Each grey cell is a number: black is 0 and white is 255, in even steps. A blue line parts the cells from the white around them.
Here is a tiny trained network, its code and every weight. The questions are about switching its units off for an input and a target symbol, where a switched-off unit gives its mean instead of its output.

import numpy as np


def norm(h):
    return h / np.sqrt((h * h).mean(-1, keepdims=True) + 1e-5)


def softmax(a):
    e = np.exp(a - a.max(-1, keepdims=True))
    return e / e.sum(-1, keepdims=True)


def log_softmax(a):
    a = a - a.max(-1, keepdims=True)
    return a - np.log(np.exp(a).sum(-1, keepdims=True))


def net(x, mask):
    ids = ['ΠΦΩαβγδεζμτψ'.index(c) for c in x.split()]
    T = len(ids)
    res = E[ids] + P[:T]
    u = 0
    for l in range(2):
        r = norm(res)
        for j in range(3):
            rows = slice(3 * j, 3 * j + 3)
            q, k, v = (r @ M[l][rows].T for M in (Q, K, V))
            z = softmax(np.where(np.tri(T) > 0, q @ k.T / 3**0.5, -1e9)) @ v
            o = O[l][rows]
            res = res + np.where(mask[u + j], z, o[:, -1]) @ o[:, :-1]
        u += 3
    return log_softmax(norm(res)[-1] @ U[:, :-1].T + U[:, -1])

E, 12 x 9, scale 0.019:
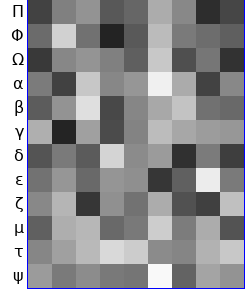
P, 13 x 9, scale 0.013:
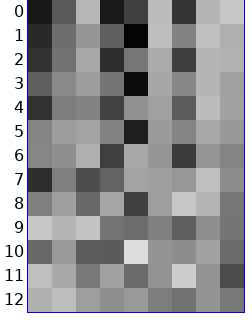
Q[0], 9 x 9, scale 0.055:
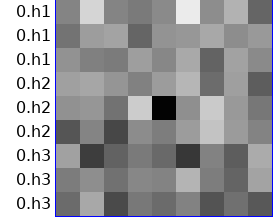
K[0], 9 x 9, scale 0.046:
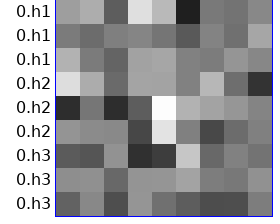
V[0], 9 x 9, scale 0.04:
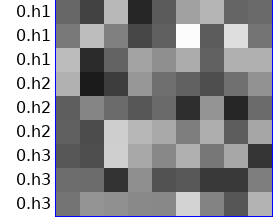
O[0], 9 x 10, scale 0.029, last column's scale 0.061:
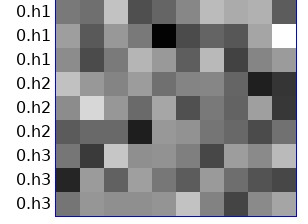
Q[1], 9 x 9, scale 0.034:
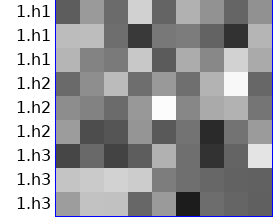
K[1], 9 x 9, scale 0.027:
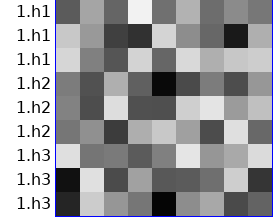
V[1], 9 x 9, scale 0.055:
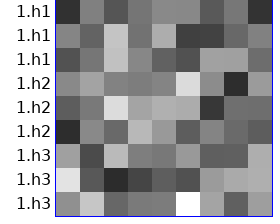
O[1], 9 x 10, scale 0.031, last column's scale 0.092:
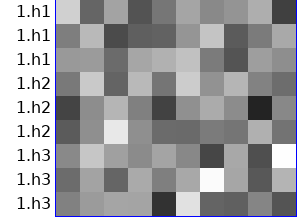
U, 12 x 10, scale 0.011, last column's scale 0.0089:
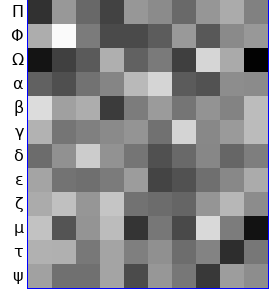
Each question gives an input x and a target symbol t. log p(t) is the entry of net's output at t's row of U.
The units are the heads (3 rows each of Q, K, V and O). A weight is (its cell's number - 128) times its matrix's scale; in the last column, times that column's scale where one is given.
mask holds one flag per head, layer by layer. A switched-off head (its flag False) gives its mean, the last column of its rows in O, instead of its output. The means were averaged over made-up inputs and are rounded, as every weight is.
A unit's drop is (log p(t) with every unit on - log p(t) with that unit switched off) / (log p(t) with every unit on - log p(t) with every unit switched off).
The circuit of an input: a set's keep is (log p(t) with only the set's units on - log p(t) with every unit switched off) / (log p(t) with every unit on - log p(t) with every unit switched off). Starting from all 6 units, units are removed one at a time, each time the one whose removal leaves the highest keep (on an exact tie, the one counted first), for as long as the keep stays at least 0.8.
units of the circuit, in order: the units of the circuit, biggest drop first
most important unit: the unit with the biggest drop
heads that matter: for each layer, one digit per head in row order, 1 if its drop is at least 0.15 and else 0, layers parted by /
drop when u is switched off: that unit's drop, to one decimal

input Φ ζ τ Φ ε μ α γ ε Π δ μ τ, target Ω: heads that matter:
010 / 100
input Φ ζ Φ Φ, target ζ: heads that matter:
001 / 110
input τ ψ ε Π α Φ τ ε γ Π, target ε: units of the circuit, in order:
(1.h2, 0.h3)
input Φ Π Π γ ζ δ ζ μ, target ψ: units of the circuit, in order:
(0.h2, 1.h3, 0.h3)
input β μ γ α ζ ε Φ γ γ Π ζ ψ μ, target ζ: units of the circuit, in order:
(0.h3, 1.h2, 1.h1)
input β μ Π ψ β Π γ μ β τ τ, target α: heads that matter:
110 / 000
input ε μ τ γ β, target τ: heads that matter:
101 / 000
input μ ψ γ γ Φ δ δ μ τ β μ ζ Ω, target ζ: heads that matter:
101 / 010
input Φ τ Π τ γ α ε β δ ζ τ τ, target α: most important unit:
0.h2
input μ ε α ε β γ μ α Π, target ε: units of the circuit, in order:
(0.h3, 1.h2)
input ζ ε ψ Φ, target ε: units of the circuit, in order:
(0.h1, 0.h3, 1.h2)
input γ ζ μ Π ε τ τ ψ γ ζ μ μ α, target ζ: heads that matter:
001 / 010
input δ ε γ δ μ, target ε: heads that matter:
011 / 001
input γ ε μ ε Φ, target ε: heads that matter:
001 / 010
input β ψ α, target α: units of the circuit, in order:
(0.h3)
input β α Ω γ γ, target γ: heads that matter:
100 / 000
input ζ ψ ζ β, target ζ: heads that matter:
001 / 010
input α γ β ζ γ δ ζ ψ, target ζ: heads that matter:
001 / 110
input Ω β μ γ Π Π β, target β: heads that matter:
101 / 000
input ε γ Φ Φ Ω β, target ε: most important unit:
1.h2
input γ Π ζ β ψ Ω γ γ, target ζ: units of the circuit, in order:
(0.h3, 1.h2)
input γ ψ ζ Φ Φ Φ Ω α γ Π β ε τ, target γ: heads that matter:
011 / 001
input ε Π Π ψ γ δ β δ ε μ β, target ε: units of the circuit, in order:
(0.h3, 0.h1, 1.h2)
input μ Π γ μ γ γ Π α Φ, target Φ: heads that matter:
101 / 000
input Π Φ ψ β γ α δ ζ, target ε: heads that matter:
011 / 101
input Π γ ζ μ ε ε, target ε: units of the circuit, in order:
(0.h1, 0.h3, 1.h2)
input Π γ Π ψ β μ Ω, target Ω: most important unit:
0.h2
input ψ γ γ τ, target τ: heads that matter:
001 / 000
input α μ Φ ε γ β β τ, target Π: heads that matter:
010 / 100
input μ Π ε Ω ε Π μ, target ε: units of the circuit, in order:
(0.h3, 1.h2)
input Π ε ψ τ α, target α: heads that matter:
010 / 000
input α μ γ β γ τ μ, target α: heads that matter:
110 / 000
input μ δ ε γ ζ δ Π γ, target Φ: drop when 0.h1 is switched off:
0.1
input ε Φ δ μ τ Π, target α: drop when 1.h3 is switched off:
-0.1
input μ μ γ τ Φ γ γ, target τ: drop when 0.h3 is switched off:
0.2
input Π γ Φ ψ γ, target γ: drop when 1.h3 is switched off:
0.1
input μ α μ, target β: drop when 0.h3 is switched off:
0.1
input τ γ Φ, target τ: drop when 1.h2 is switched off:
0.2
